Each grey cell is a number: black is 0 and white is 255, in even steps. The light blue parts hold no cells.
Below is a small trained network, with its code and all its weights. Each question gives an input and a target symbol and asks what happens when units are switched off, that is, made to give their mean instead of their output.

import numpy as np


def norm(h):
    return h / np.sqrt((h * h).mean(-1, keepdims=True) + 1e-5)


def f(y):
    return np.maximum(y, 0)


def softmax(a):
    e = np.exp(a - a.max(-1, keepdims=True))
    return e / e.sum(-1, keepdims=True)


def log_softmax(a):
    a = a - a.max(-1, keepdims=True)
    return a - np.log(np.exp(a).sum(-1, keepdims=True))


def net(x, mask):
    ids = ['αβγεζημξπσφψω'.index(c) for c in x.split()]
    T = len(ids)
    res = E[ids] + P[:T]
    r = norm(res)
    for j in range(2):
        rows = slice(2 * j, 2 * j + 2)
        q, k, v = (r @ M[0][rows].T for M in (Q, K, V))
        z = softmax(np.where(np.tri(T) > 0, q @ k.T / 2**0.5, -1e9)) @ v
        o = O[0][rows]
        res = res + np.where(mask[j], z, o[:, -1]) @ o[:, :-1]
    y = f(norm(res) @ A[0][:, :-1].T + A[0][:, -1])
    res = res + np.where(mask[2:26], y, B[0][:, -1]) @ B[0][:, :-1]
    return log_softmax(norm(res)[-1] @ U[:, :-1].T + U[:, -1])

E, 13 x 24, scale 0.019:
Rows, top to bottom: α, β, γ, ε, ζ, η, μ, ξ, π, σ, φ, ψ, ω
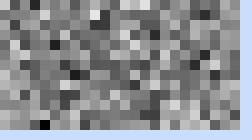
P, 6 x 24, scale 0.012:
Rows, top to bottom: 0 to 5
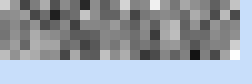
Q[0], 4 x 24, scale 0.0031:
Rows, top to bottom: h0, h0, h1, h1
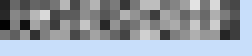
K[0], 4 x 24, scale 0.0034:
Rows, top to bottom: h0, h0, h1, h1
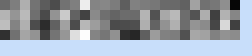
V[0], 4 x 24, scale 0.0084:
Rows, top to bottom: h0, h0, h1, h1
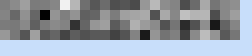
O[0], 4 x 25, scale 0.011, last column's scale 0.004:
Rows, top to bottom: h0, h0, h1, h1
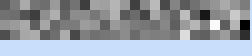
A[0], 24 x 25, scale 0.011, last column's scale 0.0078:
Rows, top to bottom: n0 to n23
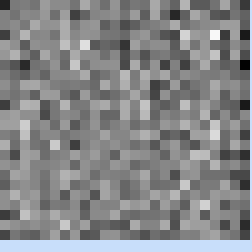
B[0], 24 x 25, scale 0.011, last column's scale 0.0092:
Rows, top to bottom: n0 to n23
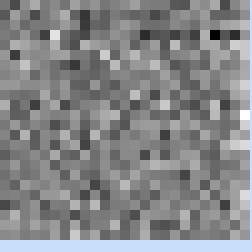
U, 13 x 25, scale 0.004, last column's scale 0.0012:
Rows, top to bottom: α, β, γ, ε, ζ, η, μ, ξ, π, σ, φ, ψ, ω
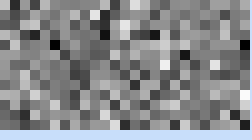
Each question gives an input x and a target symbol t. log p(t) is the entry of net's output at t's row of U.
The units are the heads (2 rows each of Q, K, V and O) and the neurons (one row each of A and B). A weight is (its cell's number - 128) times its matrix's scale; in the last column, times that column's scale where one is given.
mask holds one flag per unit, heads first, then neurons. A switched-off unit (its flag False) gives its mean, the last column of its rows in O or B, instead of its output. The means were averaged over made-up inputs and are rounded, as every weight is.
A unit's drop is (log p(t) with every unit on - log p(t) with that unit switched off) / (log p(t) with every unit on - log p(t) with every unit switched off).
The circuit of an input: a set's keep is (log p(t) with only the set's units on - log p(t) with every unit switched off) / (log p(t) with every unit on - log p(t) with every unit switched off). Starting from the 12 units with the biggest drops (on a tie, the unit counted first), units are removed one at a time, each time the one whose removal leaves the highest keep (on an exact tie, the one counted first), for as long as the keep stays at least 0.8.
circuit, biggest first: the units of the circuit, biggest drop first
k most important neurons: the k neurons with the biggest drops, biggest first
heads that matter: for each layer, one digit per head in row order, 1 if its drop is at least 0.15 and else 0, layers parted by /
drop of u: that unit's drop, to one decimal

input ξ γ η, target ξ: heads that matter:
01
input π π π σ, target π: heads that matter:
10
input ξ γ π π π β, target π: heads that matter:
10
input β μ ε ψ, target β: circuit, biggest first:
[h0 n20]
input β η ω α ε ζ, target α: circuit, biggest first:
[h1 n5]
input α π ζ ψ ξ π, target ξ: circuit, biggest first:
[h1 n3]
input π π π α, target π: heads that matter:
10
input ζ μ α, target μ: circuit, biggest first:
[h1 n10]
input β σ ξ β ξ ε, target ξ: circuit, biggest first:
[h1 n3 n12]
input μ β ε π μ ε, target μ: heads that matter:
01
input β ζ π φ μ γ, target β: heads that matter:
10
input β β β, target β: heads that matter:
10
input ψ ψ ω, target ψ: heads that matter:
01
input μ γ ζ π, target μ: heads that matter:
11
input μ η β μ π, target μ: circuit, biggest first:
[h1 n10 h0]
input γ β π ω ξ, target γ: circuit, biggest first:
[h1 n18]
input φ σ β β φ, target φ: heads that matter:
11
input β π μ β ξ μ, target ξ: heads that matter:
01
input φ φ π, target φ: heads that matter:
11
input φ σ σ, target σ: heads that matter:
10
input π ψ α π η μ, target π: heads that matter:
10
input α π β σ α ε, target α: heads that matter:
01
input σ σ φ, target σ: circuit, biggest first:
[h0 n22 n4]
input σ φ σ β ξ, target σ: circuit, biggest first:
[h0 n22 h1]
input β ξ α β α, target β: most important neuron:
[n20]
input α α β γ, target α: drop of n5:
0.7
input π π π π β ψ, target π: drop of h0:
1.5
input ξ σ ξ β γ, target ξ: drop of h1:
1.0
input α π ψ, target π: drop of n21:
0.1
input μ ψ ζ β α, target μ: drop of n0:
0.0
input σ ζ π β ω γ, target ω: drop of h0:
1.3
